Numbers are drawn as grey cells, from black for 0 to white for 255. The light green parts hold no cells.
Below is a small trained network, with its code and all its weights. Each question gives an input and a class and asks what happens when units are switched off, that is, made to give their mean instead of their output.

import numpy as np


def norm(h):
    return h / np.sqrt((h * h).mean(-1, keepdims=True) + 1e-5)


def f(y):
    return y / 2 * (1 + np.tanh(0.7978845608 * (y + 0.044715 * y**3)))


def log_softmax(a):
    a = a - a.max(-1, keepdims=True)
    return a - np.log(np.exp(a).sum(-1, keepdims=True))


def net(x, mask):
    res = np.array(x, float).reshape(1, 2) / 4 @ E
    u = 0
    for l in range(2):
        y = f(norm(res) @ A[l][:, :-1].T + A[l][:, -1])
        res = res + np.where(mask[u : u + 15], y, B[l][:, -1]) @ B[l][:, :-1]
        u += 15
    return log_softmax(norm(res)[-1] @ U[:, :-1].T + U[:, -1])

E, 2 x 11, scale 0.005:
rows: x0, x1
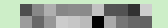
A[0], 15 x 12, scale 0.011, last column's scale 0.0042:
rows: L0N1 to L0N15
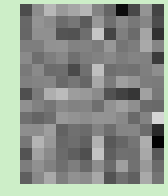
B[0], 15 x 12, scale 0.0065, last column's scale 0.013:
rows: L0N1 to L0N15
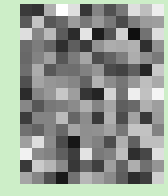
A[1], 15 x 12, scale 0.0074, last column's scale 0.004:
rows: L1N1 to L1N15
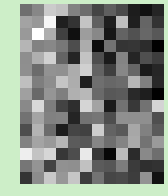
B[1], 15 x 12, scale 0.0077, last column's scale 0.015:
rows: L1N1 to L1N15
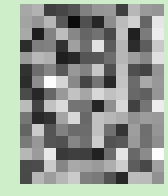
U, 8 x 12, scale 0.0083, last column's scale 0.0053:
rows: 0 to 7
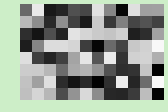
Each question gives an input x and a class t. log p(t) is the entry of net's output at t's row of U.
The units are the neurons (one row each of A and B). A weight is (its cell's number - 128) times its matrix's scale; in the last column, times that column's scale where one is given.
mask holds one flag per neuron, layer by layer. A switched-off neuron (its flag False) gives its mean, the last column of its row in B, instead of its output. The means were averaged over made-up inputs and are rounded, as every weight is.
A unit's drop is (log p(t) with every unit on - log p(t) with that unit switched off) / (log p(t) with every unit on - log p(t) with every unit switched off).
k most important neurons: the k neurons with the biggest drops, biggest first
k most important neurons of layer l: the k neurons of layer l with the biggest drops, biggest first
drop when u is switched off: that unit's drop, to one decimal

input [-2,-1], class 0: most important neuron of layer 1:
(L1N9)
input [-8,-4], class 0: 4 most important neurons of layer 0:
(L0N3 L0N13 L0N1 L0N8)
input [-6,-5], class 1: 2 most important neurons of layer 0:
(L0N3 L0N13)
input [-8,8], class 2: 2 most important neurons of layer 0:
(L0N8 L0N1)
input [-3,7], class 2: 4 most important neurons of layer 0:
(L0N1 L0N8 L0N3 L0N12)
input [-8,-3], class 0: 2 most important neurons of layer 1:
(L1N9 L1N13)
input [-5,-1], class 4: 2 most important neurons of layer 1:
(L1N13 L1N4)
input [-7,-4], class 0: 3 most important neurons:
(L0N3 L0N13 L0N1)
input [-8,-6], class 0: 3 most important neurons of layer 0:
(L0N3 L0N13 L0N12)
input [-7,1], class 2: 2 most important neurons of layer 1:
(L1N13 L1N2)
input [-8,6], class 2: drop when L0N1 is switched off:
0.9
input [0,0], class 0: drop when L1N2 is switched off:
0.1
